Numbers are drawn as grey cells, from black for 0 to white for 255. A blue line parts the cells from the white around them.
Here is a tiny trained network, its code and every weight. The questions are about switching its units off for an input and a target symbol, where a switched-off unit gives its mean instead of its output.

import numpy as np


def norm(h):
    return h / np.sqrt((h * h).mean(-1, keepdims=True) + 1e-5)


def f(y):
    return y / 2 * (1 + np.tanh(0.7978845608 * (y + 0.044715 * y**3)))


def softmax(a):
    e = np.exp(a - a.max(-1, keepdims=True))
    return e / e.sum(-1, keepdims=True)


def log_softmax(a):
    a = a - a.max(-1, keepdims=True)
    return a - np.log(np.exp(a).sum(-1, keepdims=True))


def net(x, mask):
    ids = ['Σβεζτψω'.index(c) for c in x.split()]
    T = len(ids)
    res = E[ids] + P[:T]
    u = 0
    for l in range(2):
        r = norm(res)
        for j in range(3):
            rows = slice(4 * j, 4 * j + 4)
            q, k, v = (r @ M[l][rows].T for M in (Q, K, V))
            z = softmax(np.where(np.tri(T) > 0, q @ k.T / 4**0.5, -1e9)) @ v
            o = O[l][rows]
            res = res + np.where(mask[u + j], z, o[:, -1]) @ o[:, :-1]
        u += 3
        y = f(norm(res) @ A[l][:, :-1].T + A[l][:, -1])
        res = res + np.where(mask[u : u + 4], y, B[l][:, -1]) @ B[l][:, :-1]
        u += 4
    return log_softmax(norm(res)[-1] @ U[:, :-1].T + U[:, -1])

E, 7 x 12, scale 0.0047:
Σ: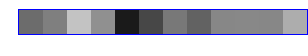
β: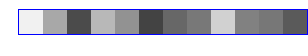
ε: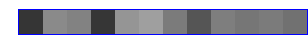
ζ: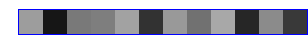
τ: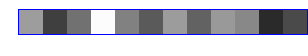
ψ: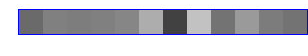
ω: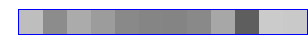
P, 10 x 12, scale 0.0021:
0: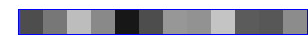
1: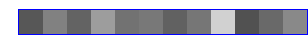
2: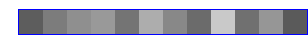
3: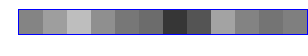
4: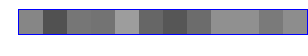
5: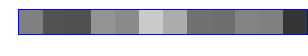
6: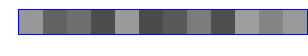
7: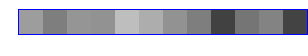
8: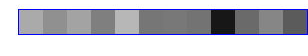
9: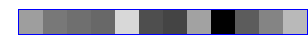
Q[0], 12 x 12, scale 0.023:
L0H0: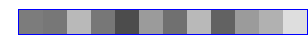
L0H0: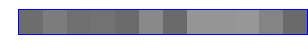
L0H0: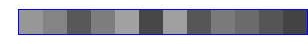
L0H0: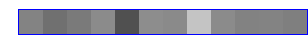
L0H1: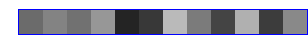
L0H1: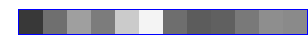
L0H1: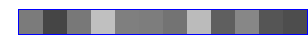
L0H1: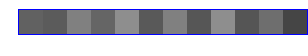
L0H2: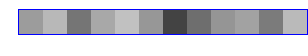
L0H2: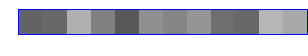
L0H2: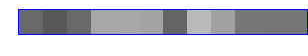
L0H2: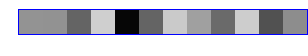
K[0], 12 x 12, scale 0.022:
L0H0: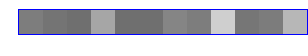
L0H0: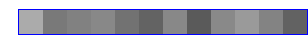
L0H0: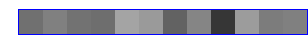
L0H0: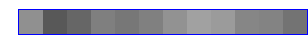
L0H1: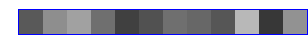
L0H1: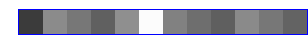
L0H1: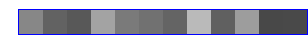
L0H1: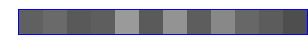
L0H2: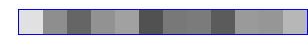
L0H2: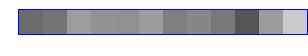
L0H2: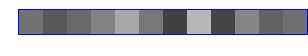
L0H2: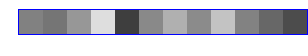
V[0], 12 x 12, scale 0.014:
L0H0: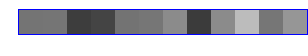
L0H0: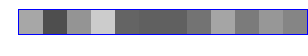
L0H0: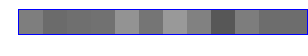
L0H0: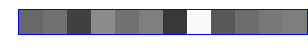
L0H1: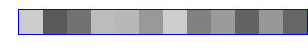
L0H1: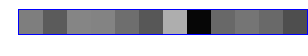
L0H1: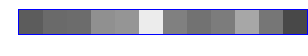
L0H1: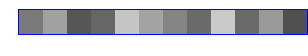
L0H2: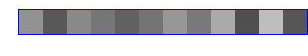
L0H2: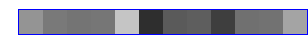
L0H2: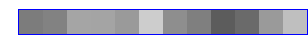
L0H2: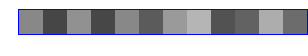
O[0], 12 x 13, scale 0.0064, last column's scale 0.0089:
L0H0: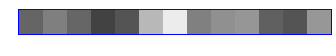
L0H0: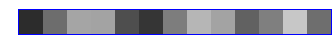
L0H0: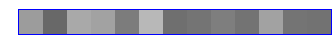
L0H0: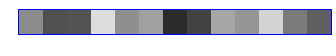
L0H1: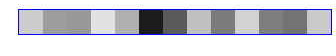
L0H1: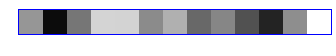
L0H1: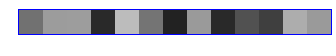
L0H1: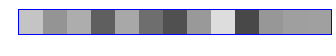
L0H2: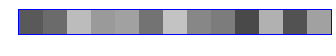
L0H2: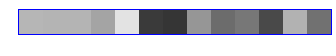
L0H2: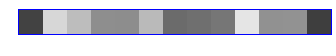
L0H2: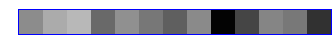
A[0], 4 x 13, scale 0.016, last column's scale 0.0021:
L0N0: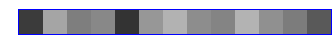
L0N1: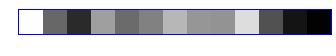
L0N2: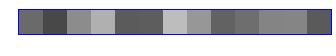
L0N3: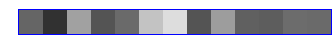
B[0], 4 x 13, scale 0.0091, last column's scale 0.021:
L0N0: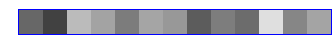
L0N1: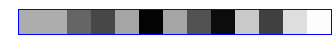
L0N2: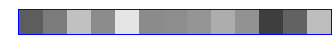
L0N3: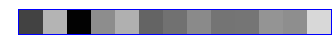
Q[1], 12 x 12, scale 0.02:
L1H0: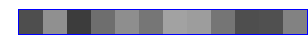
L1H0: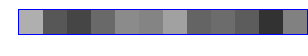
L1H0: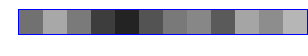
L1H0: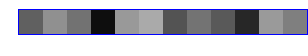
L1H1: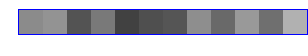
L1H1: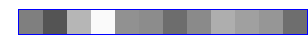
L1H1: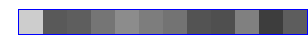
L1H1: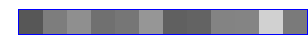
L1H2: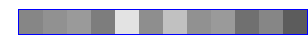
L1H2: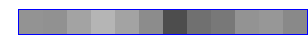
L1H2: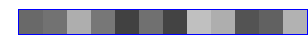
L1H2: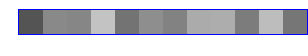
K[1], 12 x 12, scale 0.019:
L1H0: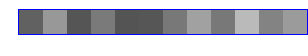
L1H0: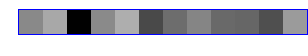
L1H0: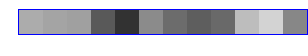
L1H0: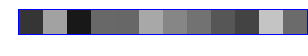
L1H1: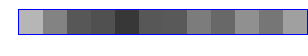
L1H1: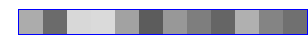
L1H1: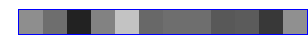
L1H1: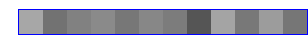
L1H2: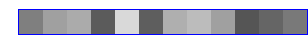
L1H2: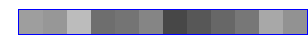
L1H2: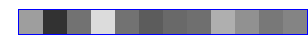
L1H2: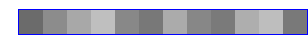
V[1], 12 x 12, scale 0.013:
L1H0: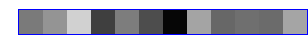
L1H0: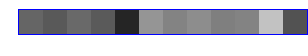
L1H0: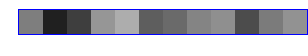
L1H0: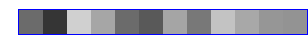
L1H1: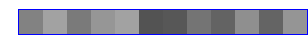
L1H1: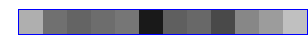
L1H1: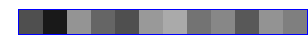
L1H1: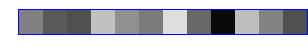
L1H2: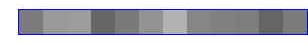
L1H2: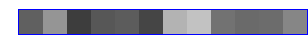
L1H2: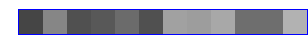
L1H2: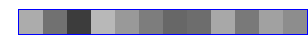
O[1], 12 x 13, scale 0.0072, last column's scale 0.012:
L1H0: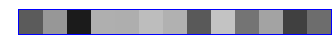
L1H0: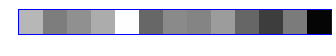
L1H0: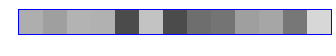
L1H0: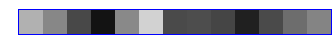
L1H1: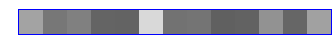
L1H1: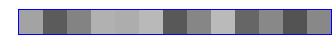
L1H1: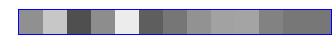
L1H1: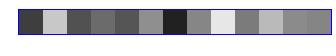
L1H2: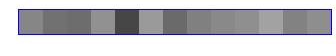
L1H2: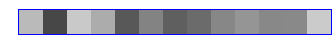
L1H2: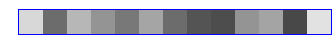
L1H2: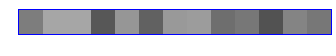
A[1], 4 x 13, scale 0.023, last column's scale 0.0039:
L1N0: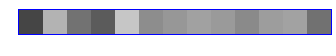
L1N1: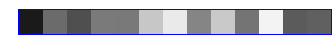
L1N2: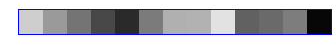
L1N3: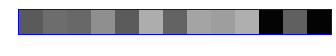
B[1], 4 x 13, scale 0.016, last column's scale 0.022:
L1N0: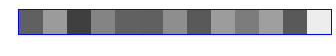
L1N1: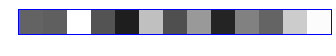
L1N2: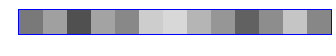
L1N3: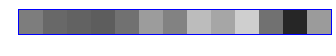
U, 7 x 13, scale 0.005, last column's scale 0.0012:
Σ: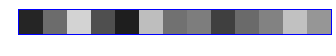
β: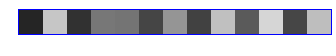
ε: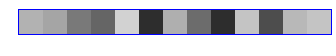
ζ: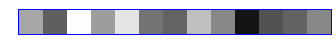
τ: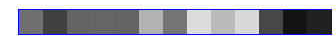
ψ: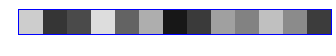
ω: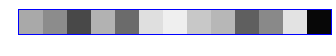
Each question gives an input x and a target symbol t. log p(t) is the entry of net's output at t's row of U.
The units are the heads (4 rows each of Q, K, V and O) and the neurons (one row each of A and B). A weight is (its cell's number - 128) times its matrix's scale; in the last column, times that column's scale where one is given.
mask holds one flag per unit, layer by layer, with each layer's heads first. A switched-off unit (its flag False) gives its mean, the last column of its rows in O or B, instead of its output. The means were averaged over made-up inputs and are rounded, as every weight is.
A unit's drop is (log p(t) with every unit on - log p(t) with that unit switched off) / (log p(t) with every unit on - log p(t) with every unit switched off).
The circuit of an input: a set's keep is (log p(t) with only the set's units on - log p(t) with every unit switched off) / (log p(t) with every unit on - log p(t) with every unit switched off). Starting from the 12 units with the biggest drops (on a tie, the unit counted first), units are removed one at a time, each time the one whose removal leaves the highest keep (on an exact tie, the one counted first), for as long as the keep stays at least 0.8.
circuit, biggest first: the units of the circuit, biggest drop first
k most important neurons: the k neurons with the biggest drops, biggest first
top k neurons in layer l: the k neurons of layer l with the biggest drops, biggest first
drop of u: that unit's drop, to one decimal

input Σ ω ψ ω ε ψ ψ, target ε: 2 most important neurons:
L0N3, L1N1
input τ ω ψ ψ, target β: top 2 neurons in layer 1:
L1N0, L1N1
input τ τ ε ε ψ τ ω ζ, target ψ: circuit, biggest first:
L0H0
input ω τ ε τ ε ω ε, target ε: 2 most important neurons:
L1N1, L0N2
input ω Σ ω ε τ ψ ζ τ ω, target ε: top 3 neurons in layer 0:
L0N2, L0N0, L0N3
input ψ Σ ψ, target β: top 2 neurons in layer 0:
L0N0, L0N2
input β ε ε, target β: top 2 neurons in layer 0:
L0N3, L0N1
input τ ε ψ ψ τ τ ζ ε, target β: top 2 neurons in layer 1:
L1N1, L1N0
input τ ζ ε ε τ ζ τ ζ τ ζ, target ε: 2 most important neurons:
L0N1, L1N1
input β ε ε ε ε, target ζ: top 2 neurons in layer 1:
L1N0, L1N1
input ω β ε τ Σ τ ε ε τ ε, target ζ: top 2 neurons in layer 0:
L0N3, L0N1
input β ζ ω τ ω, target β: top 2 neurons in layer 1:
L1N1, L1N0
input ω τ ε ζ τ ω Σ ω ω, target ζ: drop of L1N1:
0.2
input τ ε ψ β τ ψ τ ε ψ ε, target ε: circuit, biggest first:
L1N1
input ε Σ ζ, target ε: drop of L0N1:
0.4
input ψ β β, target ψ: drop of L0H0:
0.7
